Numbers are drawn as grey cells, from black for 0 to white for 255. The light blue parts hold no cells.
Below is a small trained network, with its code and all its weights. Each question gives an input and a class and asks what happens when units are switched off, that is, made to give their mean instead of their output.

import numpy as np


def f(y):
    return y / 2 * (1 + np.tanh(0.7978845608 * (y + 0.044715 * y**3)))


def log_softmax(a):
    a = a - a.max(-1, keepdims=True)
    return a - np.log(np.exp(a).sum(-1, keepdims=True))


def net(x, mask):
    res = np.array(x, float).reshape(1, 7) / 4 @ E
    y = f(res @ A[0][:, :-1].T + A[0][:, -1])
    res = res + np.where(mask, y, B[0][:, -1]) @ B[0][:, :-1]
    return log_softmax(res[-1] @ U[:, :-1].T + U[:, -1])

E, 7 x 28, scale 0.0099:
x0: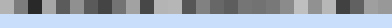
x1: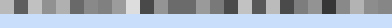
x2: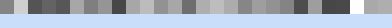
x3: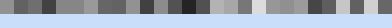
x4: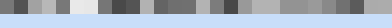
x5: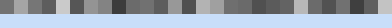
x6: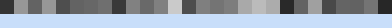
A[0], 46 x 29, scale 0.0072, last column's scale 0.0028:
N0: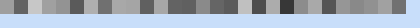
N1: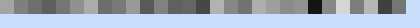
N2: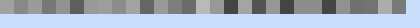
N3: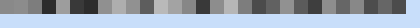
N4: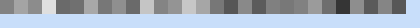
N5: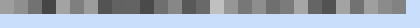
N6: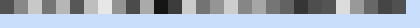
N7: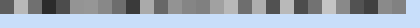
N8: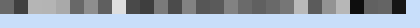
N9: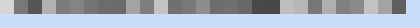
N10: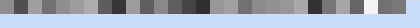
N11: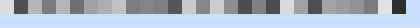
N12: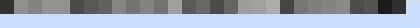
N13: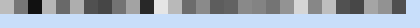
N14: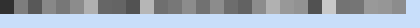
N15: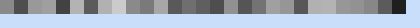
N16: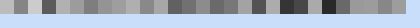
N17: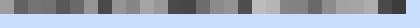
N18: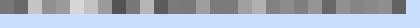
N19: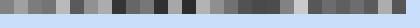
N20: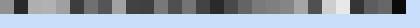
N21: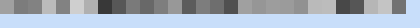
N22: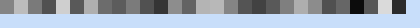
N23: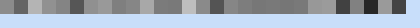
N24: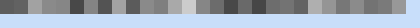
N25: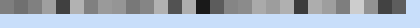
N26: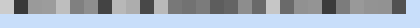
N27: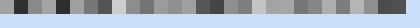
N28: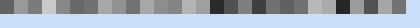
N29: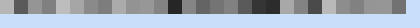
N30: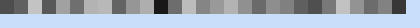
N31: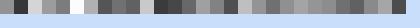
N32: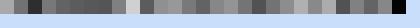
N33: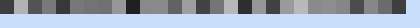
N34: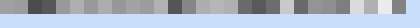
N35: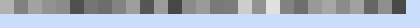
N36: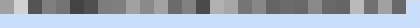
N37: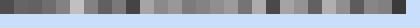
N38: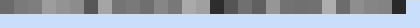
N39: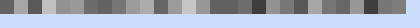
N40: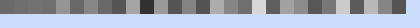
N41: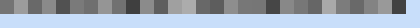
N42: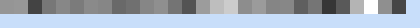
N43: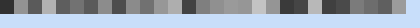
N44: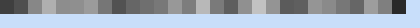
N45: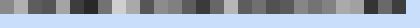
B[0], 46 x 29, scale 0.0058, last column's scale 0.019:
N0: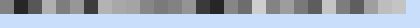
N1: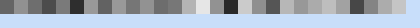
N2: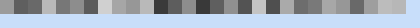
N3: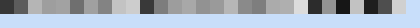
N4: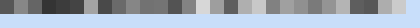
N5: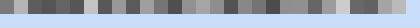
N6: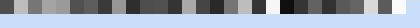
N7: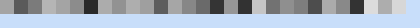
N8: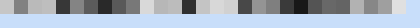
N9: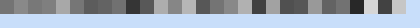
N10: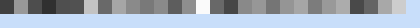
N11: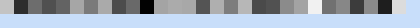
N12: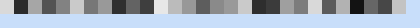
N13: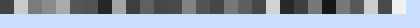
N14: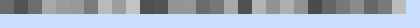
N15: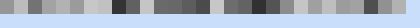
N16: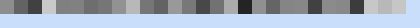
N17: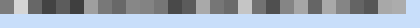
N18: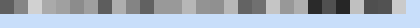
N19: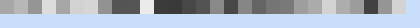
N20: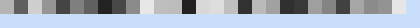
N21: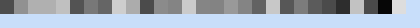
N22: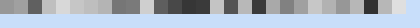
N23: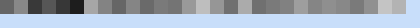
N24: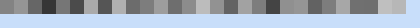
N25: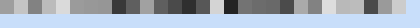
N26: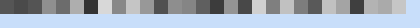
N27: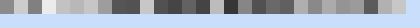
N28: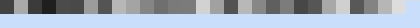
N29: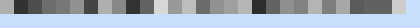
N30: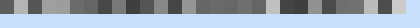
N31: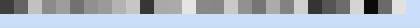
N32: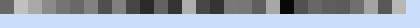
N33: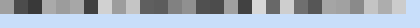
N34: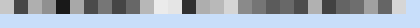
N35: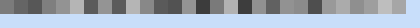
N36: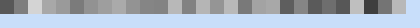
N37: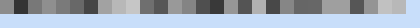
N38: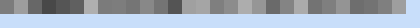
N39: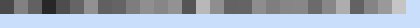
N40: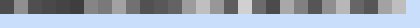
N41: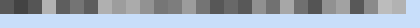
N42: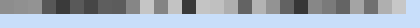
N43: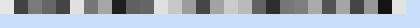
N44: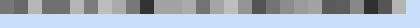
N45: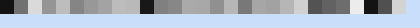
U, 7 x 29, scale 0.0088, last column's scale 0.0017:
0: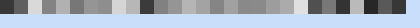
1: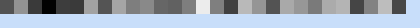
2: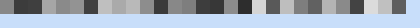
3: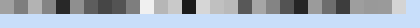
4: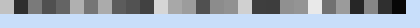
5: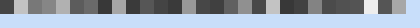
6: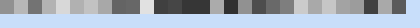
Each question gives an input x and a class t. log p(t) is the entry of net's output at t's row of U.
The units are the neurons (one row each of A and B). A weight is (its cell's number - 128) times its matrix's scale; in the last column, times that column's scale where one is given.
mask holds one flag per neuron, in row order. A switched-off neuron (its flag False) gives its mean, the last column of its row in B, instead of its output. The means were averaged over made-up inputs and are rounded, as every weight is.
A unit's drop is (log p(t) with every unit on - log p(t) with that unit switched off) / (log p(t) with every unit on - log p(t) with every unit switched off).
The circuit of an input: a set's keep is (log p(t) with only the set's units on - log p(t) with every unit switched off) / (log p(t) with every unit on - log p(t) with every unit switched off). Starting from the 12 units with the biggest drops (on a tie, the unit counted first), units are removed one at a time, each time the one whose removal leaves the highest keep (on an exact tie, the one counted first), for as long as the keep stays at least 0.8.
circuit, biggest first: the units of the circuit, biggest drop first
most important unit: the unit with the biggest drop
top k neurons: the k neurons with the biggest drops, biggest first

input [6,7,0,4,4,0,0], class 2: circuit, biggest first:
N26
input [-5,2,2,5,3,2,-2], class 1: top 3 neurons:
N13, N10, N1
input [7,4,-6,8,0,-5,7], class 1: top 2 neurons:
N10, N1
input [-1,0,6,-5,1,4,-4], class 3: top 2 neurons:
N34, N10
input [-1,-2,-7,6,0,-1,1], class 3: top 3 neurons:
N20, N8, N28
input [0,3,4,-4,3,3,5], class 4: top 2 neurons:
N43, N20
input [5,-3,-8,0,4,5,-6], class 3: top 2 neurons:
N20, N8
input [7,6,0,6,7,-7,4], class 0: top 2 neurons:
N21, N6
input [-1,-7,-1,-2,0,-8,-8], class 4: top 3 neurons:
N11, N29, N34
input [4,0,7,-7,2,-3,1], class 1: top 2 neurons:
N28, N4
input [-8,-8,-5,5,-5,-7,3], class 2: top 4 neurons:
N33, N7, N13, N37
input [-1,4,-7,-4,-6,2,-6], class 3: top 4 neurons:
N20, N8, N31, N21
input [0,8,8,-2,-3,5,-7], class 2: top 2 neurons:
N16, N2
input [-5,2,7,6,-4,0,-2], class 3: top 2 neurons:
N34, N42
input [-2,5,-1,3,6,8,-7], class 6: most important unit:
N22
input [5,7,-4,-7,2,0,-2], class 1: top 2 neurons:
N28, N4
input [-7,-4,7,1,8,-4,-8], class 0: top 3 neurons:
N31, N18, N43
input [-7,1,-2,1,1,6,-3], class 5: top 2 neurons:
N6, N30
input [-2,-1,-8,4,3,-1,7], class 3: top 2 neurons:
N20, N8
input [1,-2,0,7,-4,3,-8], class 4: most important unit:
N11
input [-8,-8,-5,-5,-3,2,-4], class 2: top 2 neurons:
N33, N7
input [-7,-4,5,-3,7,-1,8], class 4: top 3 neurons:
N43, N45, N3
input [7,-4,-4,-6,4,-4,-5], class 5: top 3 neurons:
N13, N9, N21
